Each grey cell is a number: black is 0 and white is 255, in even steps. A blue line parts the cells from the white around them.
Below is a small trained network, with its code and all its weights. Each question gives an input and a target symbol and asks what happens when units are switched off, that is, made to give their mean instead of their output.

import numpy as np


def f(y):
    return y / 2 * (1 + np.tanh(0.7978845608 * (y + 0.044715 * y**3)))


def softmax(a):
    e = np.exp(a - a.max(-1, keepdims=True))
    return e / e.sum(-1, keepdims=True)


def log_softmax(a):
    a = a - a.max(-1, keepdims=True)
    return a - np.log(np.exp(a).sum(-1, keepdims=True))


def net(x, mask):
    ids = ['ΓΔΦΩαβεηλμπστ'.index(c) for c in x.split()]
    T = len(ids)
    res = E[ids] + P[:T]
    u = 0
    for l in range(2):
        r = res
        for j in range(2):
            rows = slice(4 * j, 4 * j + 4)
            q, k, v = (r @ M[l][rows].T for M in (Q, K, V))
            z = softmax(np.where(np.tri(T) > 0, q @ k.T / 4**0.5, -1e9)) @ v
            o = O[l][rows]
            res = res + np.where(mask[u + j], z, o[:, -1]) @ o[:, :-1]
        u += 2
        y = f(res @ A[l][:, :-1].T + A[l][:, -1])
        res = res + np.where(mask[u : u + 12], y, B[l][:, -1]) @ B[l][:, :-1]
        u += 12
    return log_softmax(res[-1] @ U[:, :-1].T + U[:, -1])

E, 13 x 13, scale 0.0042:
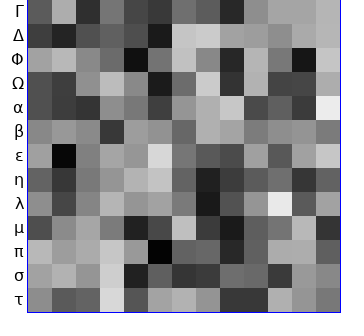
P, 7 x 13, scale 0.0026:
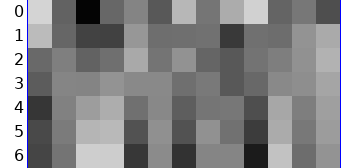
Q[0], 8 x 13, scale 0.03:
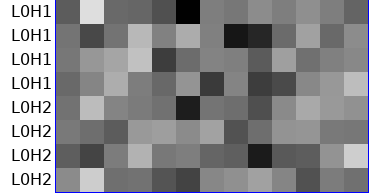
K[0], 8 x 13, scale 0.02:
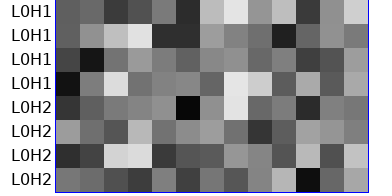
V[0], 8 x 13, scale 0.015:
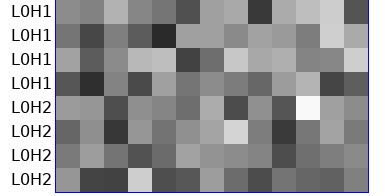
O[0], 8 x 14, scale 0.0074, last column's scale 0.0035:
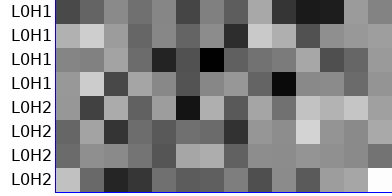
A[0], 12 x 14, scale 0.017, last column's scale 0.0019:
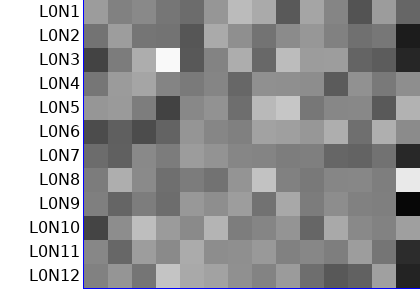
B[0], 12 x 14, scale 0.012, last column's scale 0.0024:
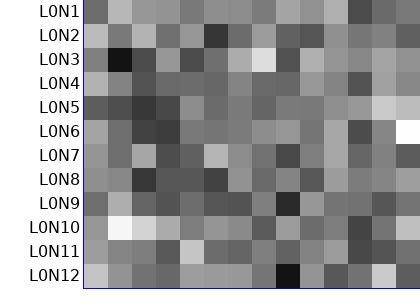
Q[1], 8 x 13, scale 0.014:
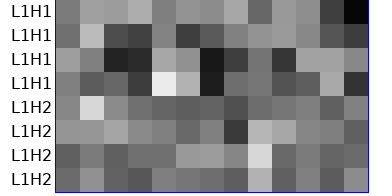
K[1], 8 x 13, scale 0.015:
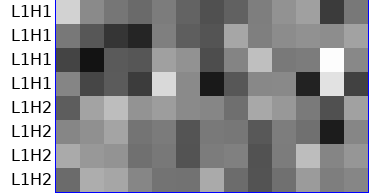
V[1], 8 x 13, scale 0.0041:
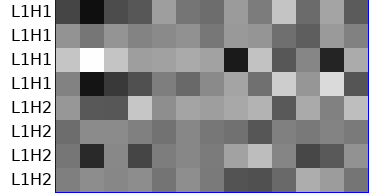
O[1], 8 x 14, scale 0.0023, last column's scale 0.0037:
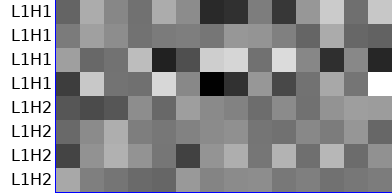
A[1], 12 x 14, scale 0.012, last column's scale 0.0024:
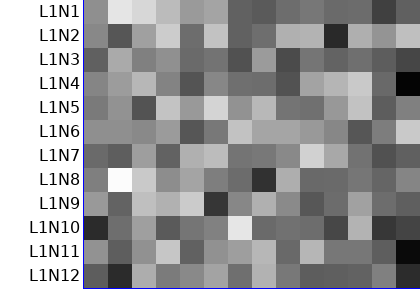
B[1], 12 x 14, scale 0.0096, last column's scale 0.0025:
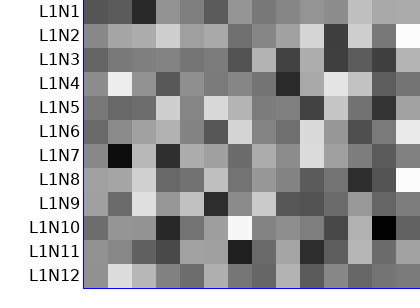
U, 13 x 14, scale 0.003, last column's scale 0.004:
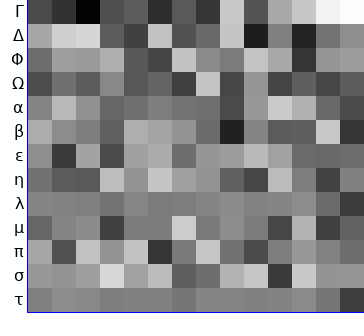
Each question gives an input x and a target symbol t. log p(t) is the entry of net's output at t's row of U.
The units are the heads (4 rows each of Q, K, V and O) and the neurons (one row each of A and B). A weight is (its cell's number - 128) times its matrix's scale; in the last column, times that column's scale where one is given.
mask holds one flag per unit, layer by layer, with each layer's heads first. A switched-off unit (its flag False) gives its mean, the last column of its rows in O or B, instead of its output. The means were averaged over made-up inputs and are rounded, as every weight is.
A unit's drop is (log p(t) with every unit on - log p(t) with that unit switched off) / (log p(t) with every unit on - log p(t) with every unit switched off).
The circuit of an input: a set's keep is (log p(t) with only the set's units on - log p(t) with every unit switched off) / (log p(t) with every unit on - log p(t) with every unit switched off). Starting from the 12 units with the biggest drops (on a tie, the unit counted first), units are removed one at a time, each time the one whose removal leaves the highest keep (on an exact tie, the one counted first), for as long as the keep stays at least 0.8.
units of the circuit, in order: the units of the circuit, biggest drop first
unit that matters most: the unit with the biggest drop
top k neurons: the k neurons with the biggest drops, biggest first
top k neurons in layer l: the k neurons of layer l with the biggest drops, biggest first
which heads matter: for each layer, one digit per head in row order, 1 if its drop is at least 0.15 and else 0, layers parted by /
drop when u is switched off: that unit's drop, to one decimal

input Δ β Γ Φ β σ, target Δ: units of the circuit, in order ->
L1N8; L0H1
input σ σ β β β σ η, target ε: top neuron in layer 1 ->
L1N7
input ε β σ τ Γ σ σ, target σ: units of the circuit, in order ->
L1N2; L0H1; L0N6; L0N8
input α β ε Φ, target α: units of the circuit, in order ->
L0H1; L1N4; L0N6
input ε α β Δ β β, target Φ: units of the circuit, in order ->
L0H2; L0N10; L1H1; L1N6
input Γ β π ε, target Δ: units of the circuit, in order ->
L0H1; L1N12; L0N7
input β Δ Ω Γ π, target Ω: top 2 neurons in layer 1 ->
L1N3; L1N1
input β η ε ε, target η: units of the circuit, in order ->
L0H1; L1N5; L0H2
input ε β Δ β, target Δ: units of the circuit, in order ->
L0H2; L1N8; L0N10
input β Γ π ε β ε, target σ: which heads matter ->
01 / 00
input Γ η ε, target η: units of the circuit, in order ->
L0H1; L1N5
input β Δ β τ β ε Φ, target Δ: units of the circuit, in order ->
L0H1; L1N8
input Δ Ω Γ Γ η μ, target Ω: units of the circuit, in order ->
L1N3; L0H2; L0H1
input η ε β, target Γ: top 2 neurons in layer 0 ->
L0N5; L0N8
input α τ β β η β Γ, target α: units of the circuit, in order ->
L0H1; L1N4
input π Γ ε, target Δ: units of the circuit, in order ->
L0H1; L1N12; L0N7; L0H2
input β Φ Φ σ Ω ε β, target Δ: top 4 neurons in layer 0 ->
L0N10; L0N5; L0N3; L0N8
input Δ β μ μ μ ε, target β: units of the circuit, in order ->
L0H1; L0N12
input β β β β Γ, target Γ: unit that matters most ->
L0N10
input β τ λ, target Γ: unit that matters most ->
L0H2
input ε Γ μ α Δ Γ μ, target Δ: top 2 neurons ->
L1N8; L0N3
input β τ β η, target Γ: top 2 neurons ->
L0N6; L1N8
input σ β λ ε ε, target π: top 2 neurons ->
L1N9; L0N11
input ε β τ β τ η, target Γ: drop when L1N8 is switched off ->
0.1
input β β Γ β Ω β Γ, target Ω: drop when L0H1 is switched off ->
0.3
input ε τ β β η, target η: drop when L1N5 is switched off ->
0.7
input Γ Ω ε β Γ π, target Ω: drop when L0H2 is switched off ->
0.4
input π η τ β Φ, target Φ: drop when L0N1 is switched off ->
0.9
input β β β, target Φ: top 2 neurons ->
L0N10; L1N6
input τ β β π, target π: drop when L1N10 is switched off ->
0.0
